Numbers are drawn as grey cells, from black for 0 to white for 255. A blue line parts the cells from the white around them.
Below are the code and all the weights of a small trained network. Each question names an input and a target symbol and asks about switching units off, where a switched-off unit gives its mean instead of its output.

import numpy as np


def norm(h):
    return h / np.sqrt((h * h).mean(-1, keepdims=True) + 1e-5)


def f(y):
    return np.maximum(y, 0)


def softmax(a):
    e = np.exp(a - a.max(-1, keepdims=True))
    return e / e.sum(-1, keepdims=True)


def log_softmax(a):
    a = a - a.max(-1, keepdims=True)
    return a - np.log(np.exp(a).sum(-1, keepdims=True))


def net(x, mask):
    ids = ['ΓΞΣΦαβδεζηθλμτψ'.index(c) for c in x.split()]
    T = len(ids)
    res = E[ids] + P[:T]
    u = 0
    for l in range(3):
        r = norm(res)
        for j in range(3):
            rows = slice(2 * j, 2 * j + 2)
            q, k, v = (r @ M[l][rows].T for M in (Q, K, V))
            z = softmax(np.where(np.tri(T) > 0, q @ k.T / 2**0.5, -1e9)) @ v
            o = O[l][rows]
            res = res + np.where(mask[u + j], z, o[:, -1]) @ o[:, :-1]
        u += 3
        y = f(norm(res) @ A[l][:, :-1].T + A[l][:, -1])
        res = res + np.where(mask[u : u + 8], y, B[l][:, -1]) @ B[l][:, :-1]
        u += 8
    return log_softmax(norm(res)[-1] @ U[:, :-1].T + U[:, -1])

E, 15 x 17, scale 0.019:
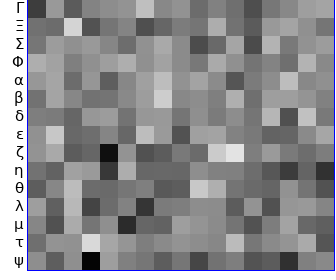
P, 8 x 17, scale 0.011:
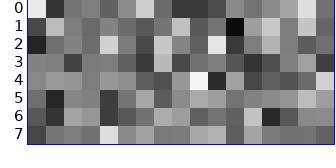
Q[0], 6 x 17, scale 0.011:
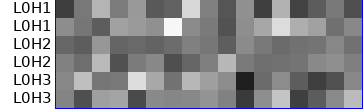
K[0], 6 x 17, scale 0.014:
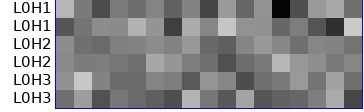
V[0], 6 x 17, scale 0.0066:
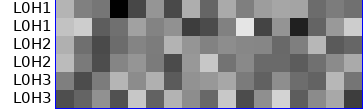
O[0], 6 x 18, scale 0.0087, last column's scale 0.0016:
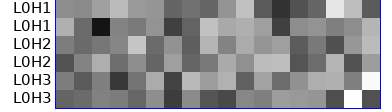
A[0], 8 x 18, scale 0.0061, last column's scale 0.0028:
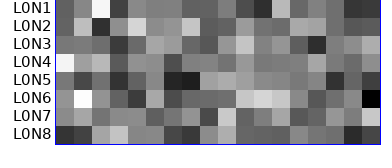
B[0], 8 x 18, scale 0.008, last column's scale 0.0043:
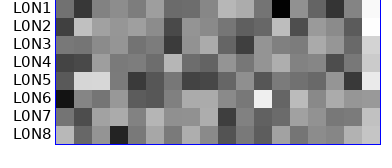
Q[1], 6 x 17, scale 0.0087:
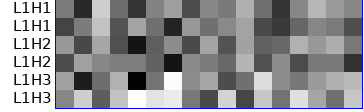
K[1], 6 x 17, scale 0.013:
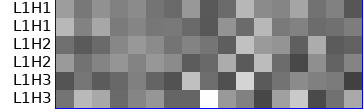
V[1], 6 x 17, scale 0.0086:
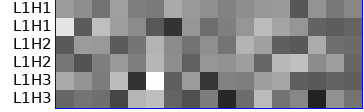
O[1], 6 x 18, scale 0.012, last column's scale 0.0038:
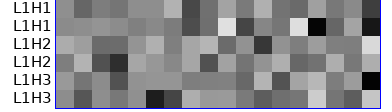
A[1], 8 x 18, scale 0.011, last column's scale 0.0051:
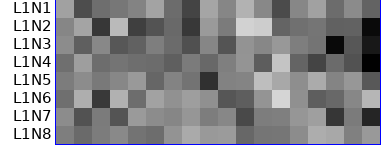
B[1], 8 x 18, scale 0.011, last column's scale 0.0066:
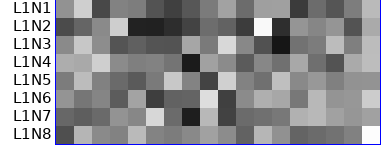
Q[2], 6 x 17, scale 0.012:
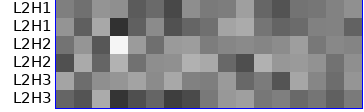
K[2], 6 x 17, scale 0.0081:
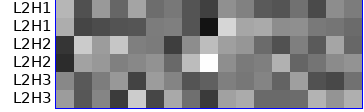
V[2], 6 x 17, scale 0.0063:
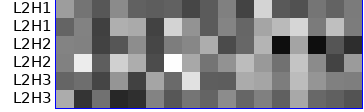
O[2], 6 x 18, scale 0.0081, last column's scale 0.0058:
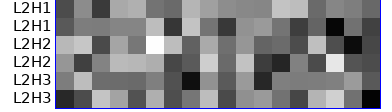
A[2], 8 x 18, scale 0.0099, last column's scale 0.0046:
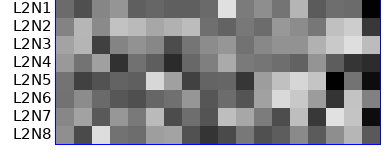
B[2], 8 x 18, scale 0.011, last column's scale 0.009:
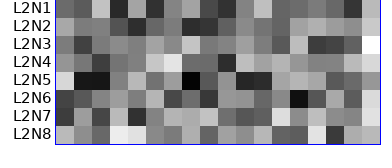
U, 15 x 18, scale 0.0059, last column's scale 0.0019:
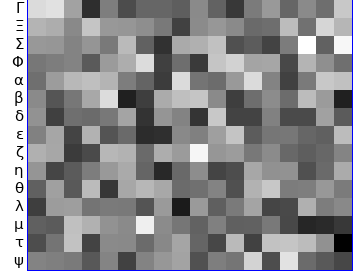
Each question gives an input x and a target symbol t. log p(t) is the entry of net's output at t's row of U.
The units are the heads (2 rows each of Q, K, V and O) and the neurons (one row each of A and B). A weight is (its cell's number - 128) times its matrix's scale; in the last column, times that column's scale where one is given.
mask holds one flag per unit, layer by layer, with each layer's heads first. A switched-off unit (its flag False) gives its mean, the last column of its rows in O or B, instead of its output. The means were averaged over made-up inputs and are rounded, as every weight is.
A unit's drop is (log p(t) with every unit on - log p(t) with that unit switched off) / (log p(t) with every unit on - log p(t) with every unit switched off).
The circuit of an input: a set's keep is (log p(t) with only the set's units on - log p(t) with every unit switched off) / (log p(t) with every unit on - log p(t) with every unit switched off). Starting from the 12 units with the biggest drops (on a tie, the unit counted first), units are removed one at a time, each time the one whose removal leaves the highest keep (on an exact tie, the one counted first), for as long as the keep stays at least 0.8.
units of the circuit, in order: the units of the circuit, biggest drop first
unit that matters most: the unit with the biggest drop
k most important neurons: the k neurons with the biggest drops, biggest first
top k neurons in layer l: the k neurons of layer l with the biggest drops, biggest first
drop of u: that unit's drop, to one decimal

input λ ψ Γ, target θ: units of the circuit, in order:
[L0H1; L2N7; L1H1]
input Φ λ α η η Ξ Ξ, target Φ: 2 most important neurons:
[L2N4; L0N5]
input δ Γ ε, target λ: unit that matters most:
L1H2
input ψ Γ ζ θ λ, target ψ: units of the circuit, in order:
[L1H3; L2N4]
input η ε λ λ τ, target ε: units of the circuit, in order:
[L0H1; L1N2]
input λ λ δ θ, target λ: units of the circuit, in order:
[L2H2; L2N6]
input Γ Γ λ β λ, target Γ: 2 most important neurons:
[L0N5; L1N3]
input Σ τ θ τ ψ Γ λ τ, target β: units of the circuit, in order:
[L1H3; L0H1]
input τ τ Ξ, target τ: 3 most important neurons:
[L1N3; L0N1; L1N5]
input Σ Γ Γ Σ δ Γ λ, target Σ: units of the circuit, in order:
[L2H2; L0H3; L2H1]
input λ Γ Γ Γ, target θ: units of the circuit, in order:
[L2N7; L1H1]
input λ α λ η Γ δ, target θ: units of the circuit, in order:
[L0H1; L2N7; L2N3]
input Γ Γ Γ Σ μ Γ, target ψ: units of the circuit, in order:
[L0H1; L1H1]
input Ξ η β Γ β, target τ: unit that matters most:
L1H3
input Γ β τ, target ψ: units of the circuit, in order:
[L1H1; L0H1]
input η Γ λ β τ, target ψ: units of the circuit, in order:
[L0H1; L1H1]
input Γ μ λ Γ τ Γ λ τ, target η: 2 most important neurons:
[L2N5; L1N7]
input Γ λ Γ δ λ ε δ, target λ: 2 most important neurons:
[L2N6; L1N8]
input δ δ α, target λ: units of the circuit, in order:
[L1H2; L2N6]
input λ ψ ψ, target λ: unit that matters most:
L2H2
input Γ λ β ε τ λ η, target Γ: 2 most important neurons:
[L1N3; L0N5]
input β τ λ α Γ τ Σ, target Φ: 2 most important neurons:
[L1N6; L0N1]
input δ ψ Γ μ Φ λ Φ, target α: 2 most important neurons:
[L1N6; L1N4]
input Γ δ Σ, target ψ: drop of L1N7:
0.0
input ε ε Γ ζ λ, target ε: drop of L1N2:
0.2
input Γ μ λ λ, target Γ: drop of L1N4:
0.1
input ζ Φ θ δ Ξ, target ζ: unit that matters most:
L0H1
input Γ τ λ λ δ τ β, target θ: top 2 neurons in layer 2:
[L2N7; L2N3]
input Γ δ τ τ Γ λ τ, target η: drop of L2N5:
0.4
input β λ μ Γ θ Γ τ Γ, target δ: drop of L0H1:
0.1
